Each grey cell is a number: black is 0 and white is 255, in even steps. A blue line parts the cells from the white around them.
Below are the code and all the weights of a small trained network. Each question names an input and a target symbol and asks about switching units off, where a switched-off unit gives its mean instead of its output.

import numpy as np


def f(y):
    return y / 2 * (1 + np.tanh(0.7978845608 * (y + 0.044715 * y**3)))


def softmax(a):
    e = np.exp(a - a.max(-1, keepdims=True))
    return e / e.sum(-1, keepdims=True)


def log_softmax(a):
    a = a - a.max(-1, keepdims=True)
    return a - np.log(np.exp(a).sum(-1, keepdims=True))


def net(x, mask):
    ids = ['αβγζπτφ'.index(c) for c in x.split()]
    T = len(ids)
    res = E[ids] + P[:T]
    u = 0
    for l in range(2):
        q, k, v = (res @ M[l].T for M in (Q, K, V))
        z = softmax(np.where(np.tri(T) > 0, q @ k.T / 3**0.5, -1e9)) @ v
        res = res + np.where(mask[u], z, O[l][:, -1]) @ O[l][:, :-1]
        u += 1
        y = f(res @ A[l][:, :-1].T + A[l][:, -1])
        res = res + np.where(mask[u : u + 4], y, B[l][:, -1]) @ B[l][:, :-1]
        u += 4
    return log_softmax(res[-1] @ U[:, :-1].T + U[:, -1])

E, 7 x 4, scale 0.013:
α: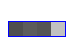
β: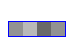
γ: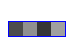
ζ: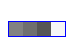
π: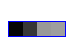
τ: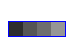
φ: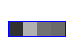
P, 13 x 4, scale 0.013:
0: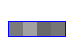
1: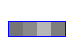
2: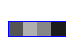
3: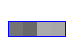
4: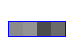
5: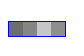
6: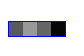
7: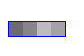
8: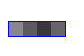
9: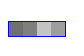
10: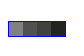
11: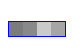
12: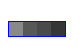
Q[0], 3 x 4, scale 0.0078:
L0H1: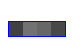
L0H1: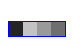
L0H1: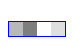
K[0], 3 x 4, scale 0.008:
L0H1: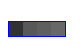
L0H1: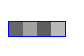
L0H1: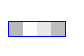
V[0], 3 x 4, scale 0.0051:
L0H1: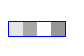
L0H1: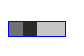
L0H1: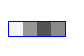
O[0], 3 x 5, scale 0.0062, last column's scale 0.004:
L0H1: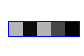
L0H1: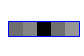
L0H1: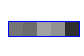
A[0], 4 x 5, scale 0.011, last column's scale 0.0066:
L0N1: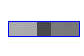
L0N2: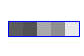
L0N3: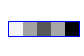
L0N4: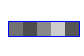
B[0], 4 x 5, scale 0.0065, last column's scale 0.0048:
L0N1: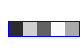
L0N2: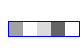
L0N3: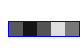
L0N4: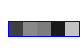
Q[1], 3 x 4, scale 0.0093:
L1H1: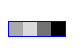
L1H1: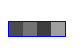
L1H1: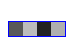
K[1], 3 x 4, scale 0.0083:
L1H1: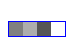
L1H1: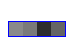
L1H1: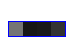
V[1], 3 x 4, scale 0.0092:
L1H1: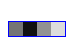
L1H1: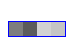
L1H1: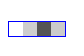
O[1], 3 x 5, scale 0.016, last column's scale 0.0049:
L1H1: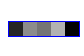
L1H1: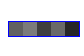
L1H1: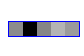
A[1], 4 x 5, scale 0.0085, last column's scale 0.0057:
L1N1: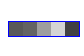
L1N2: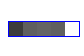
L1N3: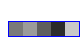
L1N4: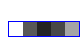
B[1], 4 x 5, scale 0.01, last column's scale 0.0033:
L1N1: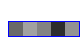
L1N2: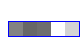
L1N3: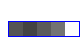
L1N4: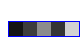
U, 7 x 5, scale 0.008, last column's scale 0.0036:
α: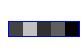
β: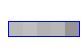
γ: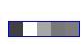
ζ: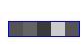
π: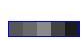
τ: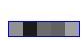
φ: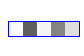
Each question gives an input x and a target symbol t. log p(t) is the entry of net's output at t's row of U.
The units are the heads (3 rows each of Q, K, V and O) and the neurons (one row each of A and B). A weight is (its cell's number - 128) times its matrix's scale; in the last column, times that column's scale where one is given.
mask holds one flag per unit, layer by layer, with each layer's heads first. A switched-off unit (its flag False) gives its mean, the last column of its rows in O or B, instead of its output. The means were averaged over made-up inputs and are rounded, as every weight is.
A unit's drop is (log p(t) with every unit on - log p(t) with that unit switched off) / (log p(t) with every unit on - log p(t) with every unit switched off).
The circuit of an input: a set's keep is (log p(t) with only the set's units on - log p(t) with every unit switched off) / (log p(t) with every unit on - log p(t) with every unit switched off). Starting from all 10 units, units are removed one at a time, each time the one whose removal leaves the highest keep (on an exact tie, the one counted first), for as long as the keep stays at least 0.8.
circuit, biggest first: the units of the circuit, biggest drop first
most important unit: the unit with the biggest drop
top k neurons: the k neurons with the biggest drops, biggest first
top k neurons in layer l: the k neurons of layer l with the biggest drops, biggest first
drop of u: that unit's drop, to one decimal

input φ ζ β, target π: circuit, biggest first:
(L1H1, L1N4, L0N2)
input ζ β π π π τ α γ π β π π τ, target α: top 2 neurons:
(L1N3, L0N1)
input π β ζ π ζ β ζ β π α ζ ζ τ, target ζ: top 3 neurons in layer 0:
(L0N2, L0N4, L0N3)
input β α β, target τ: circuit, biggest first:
(L1H1, L1N4, L0N2)
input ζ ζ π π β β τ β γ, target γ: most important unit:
L0N1
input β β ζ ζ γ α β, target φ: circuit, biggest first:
(L1H1, L0N1)
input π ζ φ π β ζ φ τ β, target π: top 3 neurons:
(L1N4, L0N2, L0N1)
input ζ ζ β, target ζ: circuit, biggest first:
(L1H1, L1N2)
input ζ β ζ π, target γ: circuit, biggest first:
(L0N2, L1H1)
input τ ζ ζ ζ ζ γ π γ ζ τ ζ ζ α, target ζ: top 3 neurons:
(L0N2, L1N2, L0N4)
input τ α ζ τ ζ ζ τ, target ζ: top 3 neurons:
(L1N2, L0N3, L0N2)
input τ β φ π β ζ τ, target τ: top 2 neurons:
(L0N1, L1N4)
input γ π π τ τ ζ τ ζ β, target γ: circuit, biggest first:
(L0N1, L1H1)
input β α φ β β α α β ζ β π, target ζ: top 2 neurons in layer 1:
(L1N2, L1N3)
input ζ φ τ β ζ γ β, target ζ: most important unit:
L1H1
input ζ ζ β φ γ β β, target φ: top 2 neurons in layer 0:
(L0N1, L0N4)
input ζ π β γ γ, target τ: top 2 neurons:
(L0N2, L1N4)
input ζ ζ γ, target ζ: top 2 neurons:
(L1N2, L0N3)
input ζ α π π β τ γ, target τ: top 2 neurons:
(L1N4, L0N3)
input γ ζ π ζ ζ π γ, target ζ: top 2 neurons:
(L0N3, L1N2)
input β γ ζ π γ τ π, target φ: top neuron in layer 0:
(L0N2)
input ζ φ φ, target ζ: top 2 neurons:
(L1N2, L0N2)
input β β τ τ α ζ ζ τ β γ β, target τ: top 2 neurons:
(L1N4, L0N4)
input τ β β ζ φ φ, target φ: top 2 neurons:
(L0N4, L0N1)
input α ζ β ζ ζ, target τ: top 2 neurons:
(L0N2, L1N4)
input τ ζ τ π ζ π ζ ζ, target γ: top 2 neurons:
(L0N1, L1N2)
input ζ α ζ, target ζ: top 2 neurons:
(L0N2, L1N2)
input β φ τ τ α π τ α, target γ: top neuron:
(L1N2)
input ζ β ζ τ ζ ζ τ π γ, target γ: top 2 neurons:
(L0N1, L1N2)
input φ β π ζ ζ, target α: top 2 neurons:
(L0N1, L0N3)
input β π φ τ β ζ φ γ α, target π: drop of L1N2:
0.1
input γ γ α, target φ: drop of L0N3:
0.0
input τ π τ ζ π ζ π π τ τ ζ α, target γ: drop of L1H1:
1.0
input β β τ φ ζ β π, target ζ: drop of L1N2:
0.4
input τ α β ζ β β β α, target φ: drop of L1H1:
0.2
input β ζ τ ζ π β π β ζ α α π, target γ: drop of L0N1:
-0.1
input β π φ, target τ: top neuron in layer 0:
(L0N4)
